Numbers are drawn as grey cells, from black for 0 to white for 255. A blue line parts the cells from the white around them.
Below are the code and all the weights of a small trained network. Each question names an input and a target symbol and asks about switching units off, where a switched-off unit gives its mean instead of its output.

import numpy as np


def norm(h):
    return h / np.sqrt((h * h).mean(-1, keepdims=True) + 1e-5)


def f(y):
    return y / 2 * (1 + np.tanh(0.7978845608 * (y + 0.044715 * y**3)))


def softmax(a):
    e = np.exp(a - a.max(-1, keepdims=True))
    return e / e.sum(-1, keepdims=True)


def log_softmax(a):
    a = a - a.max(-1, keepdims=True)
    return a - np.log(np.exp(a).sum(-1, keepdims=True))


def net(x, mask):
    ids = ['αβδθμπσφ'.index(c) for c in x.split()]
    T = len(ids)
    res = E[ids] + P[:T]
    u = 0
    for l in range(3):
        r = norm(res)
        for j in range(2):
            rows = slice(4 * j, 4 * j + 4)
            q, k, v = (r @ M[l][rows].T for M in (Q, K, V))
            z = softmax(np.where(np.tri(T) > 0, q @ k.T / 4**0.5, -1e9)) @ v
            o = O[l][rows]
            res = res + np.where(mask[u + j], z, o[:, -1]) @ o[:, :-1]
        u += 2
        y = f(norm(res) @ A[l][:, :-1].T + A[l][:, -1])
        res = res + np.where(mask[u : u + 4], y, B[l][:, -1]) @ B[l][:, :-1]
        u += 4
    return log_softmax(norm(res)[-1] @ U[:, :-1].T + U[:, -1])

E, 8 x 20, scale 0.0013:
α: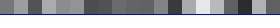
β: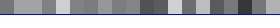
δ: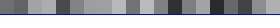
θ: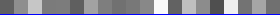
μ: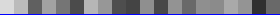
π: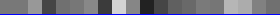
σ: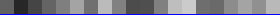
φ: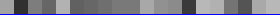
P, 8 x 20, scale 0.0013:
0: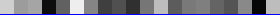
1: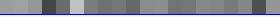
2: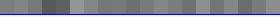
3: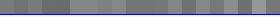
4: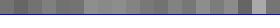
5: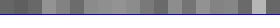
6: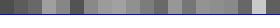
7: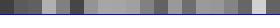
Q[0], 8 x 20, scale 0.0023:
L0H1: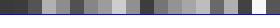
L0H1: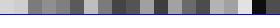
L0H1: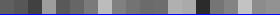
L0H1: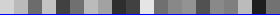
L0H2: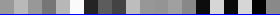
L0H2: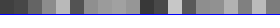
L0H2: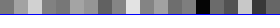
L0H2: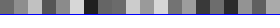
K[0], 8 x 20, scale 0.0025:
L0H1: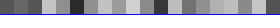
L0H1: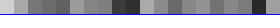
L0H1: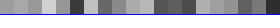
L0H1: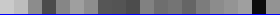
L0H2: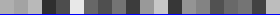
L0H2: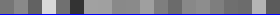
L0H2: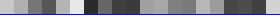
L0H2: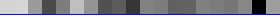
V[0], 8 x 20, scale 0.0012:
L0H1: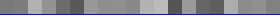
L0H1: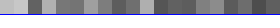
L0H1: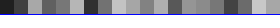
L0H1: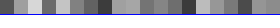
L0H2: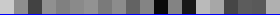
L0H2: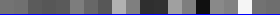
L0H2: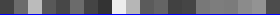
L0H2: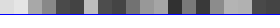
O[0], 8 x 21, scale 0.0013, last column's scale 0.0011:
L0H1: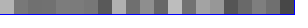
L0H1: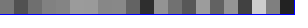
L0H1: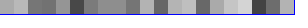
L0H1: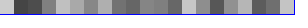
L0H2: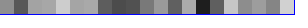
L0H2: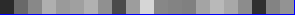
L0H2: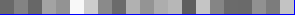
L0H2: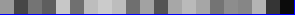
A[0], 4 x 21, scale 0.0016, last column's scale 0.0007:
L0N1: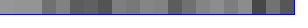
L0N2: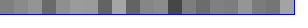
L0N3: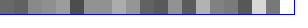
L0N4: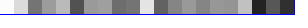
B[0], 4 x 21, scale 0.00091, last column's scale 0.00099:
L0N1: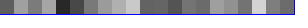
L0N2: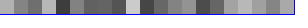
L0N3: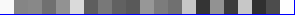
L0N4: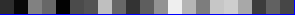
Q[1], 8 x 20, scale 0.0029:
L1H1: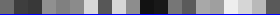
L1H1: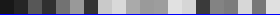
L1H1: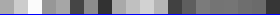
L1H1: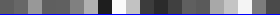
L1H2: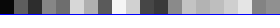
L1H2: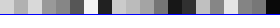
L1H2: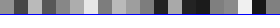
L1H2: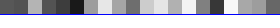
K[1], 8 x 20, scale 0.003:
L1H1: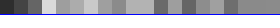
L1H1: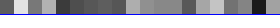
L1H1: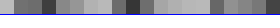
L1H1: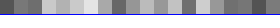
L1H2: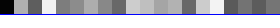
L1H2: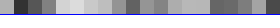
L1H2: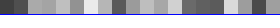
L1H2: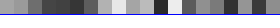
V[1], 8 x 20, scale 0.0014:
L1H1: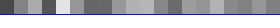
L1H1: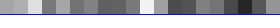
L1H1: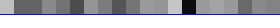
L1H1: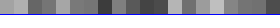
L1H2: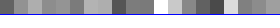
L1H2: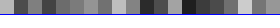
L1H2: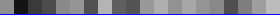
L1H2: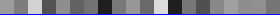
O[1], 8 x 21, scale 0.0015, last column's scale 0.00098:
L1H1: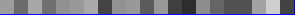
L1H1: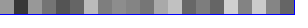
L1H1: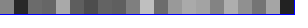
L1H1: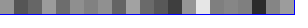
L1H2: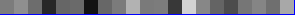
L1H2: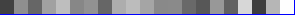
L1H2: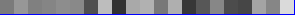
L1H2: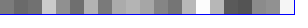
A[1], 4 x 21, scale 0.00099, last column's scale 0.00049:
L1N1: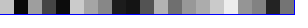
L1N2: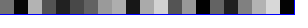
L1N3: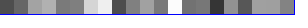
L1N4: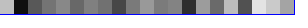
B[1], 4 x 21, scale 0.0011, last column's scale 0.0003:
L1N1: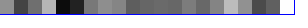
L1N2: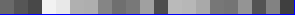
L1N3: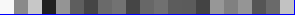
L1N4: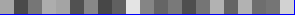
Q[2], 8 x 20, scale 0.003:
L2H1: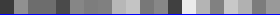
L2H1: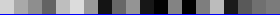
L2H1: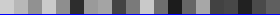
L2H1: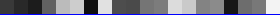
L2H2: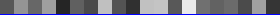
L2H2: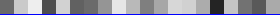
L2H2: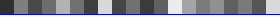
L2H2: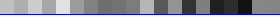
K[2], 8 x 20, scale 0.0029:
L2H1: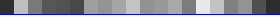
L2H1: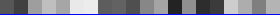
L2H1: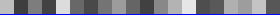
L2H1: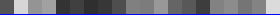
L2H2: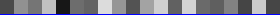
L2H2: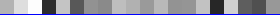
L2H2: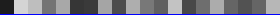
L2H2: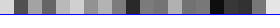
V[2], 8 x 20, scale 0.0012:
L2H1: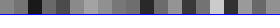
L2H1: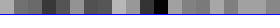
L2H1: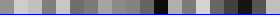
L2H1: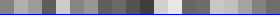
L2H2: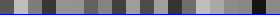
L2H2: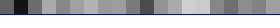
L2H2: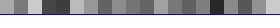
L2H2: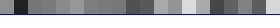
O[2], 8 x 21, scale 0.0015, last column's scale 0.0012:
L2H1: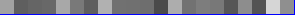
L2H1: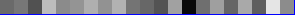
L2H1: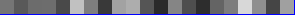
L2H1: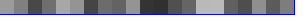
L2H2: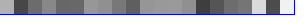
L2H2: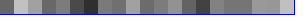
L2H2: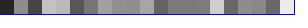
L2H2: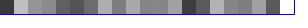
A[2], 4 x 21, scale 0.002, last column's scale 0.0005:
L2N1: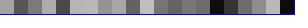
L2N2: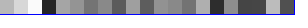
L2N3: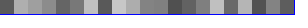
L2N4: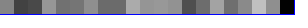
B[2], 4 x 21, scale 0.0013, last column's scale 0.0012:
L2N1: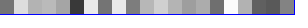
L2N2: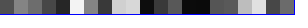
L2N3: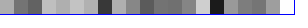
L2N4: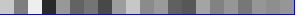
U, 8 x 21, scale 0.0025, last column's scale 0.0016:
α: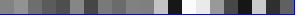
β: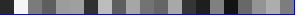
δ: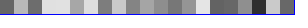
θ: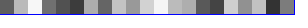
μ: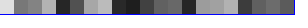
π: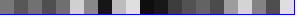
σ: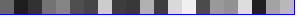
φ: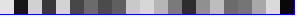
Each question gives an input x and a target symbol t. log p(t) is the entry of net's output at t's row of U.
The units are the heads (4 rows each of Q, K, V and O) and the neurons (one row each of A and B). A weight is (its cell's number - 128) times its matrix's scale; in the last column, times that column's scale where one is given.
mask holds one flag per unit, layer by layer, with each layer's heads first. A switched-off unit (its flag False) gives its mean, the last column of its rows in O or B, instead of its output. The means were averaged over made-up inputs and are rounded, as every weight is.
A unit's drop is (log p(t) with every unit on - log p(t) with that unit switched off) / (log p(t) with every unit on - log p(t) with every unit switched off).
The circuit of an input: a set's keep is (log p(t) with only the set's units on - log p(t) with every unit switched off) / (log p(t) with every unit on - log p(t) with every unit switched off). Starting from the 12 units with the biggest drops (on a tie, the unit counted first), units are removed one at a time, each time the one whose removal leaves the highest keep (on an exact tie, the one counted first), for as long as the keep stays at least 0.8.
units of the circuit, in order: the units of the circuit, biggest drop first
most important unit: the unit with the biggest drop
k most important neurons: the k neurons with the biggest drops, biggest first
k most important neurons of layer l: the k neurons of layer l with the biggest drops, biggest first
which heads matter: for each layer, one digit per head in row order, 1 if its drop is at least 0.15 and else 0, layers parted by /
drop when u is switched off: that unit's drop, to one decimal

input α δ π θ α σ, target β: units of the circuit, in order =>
[L0H2; L1H2; L2H2]
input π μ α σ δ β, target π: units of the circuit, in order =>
[L2N2; L2H2]
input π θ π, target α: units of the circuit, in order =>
[L1H2]
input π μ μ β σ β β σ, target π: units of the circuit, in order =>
[L0H2; L2H1]
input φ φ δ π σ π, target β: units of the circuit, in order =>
[L1H2; L1H1]
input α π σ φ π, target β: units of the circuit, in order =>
[L1H2; L0H2; L1H1]
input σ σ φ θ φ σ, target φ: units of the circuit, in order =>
[L1H1; L2N4]
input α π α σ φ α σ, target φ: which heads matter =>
01 / 11 / 00
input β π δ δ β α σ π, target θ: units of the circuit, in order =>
[L0H2; L2H1; L1H1]
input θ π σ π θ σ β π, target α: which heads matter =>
01 / 01 / 00
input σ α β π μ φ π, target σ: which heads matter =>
11 / 10 / 00
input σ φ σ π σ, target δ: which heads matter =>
00 / 11 / 00
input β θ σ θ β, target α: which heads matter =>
00 / 01 / 11
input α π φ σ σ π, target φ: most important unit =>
L0H2
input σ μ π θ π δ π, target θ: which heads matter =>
00 / 11 / 10
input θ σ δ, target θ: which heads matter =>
00 / 01 / 00
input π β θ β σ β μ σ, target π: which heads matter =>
11 / 00 / 10
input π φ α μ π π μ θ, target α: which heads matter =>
01 / 00 / 10
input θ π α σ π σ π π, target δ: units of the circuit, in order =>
[L0H2; L2N3]
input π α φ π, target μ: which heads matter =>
01 / 01 / 00
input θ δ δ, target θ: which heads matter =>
00 / 00 / 10
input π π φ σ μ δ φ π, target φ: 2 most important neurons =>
[L2N4; L2N2]
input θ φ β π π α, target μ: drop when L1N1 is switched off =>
0.2
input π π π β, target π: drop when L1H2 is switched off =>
0.1
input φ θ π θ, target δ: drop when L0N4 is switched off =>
-0.1
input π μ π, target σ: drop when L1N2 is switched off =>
0.0
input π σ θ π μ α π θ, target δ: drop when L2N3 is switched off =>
0.1
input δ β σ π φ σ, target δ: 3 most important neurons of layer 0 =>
[L0N4; L0N1; L0N2]
